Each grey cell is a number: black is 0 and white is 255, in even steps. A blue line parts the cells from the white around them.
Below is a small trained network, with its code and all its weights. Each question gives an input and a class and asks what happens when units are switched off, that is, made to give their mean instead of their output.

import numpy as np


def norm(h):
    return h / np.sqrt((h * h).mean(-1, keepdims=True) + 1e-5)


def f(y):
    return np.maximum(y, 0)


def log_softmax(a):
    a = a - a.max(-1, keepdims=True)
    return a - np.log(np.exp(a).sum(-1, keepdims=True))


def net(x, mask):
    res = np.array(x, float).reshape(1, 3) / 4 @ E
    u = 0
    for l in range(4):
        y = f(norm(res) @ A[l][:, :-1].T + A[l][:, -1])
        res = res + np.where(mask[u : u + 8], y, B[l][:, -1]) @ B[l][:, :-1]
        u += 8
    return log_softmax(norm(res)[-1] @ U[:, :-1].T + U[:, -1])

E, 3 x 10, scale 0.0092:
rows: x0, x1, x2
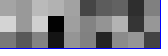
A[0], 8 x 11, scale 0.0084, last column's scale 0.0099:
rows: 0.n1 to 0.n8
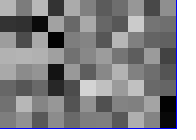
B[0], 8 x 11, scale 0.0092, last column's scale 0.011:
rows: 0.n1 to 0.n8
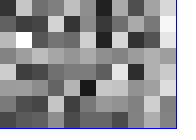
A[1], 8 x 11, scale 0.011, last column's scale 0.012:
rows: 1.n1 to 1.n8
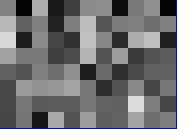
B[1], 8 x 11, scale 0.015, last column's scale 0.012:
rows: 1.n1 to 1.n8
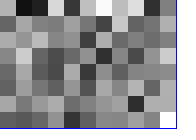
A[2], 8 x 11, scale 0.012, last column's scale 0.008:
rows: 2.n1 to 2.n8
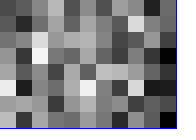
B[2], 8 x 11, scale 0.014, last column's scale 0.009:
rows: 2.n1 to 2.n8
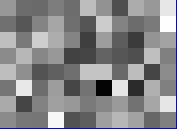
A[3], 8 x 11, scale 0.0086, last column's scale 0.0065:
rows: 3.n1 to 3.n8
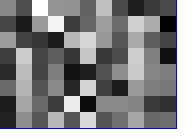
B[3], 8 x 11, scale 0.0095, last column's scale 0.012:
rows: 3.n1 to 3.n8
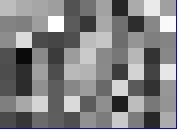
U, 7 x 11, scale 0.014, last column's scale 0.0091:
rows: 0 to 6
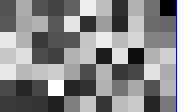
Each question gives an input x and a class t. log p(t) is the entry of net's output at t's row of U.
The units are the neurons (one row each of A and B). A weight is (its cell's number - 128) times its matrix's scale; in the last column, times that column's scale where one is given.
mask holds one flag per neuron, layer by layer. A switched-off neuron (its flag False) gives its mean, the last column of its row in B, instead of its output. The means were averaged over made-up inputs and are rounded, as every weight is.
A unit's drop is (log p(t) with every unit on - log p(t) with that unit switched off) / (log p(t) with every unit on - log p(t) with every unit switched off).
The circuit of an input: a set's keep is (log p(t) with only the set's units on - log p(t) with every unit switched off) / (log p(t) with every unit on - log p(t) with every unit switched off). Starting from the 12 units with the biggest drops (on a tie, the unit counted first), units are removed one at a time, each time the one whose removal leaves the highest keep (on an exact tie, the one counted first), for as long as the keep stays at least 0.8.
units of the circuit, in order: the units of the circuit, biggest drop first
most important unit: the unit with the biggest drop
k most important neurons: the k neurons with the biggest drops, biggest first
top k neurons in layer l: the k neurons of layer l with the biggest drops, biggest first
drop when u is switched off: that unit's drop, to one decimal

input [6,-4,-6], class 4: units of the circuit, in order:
0.n2, 1.n8
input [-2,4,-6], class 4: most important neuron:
1.n8
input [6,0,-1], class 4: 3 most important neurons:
0.n2, 0.n4, 1.n8
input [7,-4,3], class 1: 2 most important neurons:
0.n3, 0.n2
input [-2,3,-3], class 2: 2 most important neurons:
0.n3, 1.n4
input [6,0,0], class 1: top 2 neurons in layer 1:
1.n6, 1.n7
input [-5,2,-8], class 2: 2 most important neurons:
0.n2, 1.n8
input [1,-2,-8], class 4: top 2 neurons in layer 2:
2.n1, 2.n2
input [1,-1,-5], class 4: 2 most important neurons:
0.n2, 1.n8
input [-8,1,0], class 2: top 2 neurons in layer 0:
0.n6, 0.n1
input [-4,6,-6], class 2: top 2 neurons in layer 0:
0.n3, 0.n1
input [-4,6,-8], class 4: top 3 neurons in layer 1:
1.n6, 1.n8, 1.n5
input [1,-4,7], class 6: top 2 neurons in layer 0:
0.n6, 0.n1
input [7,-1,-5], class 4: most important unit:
0.n2
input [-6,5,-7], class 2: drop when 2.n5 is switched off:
0.1
